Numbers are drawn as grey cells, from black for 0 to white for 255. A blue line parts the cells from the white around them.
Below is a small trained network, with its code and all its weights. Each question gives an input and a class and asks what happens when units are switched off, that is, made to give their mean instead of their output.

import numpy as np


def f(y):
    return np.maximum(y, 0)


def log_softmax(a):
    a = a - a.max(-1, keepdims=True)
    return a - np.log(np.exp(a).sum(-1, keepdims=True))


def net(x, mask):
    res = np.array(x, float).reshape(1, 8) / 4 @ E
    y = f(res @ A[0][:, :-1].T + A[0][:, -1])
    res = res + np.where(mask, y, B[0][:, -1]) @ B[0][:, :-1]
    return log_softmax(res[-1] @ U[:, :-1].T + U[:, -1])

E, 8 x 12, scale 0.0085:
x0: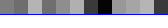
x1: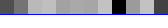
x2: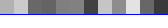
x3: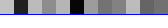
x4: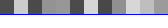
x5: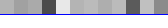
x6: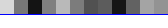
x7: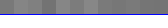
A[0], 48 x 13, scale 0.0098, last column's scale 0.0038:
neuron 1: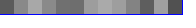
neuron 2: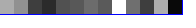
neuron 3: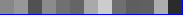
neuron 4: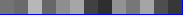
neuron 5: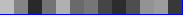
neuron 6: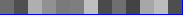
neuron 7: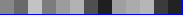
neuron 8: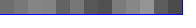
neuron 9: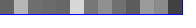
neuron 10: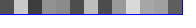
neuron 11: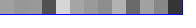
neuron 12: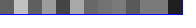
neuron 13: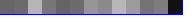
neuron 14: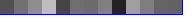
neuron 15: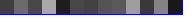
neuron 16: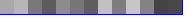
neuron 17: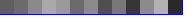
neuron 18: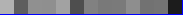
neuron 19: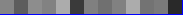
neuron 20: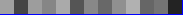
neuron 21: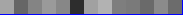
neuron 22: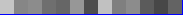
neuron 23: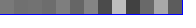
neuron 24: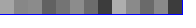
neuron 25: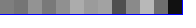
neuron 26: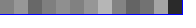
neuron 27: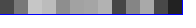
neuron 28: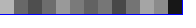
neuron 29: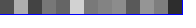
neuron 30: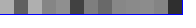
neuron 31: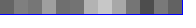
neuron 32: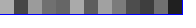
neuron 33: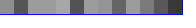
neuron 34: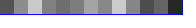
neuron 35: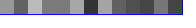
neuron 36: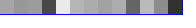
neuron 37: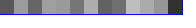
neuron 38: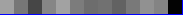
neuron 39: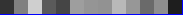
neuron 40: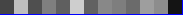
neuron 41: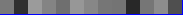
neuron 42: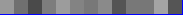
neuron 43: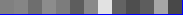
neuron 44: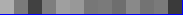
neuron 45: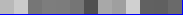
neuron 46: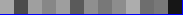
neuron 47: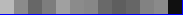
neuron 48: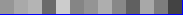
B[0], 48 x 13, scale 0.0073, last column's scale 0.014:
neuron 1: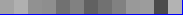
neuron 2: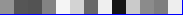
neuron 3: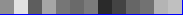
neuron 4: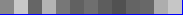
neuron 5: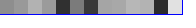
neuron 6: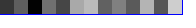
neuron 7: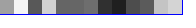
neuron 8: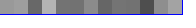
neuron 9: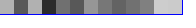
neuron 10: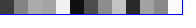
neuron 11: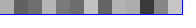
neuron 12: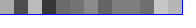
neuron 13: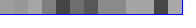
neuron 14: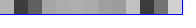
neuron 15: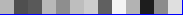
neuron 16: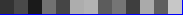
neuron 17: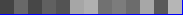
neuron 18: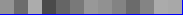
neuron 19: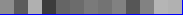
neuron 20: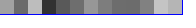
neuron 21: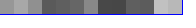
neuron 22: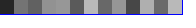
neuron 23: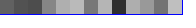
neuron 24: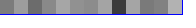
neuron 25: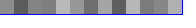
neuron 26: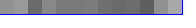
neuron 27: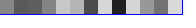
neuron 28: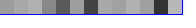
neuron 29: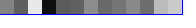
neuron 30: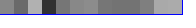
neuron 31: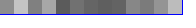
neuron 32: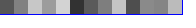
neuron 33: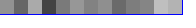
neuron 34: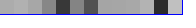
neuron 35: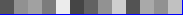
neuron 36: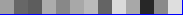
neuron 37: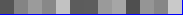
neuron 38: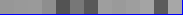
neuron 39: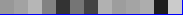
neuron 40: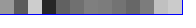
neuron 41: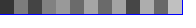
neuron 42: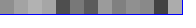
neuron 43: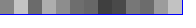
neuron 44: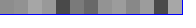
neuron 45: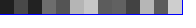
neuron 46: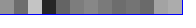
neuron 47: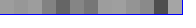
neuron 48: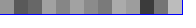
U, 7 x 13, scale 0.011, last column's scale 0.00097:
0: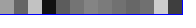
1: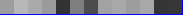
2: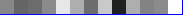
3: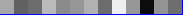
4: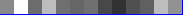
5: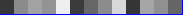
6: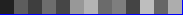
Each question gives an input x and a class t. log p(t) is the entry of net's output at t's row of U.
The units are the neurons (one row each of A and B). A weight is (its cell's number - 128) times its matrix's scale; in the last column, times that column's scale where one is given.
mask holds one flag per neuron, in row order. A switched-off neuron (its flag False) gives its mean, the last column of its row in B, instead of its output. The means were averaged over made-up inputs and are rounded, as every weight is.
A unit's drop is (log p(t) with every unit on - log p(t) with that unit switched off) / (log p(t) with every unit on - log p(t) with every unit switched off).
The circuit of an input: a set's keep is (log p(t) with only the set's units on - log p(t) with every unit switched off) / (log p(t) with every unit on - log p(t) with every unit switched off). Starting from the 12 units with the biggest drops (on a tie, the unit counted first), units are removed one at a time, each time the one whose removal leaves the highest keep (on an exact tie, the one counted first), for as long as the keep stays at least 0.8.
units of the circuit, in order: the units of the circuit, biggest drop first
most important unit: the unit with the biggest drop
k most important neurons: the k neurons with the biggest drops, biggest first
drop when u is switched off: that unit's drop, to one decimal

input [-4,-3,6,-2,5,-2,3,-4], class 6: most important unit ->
neuron 45
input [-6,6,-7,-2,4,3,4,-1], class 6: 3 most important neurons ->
[neuron 6; neuron 2; neuron 17]
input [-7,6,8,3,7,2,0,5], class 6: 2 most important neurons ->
[neuron 16; neuron 45]
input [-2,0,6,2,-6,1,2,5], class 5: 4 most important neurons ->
[neuron 35; neuron 32; neuron 6; neuron 17]
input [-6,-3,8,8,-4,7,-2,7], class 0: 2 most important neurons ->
[neuron 21; neuron 46]
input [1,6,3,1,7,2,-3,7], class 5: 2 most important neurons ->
[neuron 10; neuron 2]
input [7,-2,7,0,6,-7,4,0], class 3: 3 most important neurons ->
[neuron 15; neuron 14; neuron 3]
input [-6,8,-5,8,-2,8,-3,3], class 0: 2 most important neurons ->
[neuron 2; neuron 21]
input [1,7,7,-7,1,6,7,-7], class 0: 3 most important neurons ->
[neuron 9; neuron 40; neuron 29]
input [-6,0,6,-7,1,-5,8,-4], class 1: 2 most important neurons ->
[neuron 5; neuron 42]
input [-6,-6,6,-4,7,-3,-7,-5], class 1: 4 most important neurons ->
[neuron 39; neuron 34; neuron 1; neuron 13]
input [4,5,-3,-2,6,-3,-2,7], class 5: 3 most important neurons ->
[neuron 10; neuron 2; neuron 37]
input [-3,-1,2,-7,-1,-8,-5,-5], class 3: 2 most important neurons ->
[neuron 15; neuron 14]
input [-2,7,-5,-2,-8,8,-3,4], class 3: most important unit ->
neuron 36
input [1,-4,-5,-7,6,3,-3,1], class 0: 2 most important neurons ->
[neuron 29; neuron 40]
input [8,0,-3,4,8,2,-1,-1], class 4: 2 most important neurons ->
[neuron 7; neuron 4]
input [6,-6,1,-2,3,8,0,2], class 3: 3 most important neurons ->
[neuron 36; neuron 11; neuron 27]
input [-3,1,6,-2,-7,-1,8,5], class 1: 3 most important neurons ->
[neuron 5; neuron 10; neuron 28]
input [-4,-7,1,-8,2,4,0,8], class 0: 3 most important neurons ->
[neuron 29; neuron 40; neuron 9]
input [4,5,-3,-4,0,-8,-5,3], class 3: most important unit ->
neuron 15
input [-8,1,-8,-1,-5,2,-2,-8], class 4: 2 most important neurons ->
[neuron 43; neuron 3]
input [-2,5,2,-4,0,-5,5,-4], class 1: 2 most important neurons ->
[neuron 2; neuron 5]
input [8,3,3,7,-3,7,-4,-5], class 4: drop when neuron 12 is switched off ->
0.1
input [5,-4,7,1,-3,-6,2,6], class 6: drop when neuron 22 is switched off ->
0.5
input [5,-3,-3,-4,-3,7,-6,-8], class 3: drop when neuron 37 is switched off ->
0.0
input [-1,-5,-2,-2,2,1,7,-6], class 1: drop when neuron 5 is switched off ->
0.1
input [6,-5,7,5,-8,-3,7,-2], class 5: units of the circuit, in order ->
[neuron 35]
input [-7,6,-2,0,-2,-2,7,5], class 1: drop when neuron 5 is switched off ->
0.5
